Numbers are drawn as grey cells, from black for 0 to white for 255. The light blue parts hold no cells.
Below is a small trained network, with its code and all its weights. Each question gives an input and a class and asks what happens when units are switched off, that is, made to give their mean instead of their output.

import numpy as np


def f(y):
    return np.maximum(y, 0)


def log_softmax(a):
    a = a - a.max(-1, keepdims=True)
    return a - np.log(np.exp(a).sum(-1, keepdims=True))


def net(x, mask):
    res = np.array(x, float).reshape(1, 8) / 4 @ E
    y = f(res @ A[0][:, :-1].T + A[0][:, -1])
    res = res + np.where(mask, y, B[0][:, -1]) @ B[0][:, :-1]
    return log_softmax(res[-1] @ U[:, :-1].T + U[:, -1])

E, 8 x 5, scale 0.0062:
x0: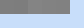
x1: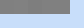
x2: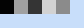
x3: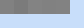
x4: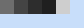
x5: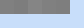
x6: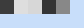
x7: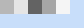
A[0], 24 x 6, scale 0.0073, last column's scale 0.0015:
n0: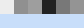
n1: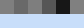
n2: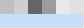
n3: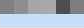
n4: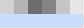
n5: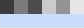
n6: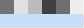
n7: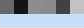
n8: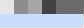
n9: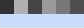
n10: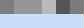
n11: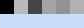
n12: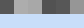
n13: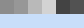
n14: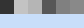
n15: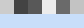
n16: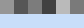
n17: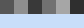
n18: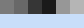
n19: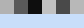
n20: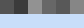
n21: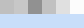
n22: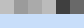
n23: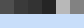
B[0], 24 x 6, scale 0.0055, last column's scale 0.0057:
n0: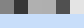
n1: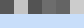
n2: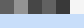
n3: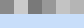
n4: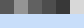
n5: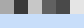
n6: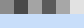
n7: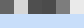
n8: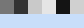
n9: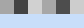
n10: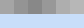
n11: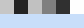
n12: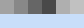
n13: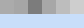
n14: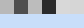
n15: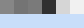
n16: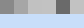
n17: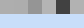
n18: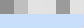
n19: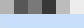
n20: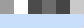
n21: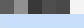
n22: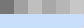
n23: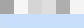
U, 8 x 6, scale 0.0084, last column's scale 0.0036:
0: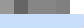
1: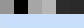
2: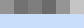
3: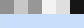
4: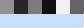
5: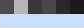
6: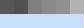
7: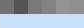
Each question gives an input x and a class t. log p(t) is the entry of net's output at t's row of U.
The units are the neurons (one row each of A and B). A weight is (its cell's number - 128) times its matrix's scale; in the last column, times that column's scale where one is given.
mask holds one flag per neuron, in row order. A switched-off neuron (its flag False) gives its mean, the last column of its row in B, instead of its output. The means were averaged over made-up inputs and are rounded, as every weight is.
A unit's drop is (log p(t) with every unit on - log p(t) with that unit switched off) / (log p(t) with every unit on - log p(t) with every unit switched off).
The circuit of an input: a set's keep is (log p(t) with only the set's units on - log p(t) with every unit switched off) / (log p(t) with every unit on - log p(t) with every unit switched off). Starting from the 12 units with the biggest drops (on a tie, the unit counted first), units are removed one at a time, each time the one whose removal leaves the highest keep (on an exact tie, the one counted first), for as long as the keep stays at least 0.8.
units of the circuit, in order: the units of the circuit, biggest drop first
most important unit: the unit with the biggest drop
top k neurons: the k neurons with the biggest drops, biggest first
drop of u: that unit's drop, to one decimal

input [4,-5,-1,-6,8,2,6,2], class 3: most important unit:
n23
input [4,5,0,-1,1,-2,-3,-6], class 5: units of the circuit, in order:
[n7, n20, n1]
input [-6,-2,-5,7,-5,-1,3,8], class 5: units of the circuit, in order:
[n21, n2]
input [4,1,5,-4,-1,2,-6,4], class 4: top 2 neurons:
[n15, n19]
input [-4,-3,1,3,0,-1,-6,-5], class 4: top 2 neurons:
[n19, n15]
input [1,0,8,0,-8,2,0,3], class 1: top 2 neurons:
[n11, n5]
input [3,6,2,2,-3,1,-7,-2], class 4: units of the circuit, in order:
[n15, n19, n8]
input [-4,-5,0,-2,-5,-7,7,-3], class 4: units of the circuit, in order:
[n14, n6, n12]
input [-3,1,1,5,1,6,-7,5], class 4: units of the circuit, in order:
[n15, n19]
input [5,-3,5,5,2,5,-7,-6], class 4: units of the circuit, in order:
[n19, n15]
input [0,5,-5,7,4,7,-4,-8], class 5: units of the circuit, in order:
[n7, n20]
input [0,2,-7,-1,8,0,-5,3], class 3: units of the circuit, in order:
[n23, n18]
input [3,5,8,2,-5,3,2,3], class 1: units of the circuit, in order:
[n11, n5]
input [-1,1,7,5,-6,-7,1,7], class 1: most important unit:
n11
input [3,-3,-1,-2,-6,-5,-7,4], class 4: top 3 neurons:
[n15, n19, n23]
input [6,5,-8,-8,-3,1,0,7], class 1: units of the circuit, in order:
[n8, n0]
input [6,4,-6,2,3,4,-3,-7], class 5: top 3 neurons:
[n7, n20, n1]
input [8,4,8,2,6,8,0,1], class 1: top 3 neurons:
[n11, n5, n9]
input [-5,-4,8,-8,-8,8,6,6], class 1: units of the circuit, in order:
[n11, n9]
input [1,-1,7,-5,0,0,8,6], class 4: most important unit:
n14
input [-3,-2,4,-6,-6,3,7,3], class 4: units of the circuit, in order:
[n14, n6, n23]
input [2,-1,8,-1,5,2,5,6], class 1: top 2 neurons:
[n11, n9]
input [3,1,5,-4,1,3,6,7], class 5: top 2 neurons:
[n2, n21]
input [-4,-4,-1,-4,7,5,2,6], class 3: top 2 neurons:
[n23, n18]
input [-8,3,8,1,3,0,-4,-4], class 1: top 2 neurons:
[n11, n5]
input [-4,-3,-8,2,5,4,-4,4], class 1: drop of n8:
0.3
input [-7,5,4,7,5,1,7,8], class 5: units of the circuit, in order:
[n2]
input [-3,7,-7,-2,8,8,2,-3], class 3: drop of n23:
0.3
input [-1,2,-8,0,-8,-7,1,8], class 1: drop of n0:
0.4
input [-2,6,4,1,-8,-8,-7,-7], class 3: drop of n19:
-0.1
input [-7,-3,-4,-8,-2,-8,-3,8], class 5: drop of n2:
0.2
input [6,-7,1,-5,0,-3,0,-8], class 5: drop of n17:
0.0
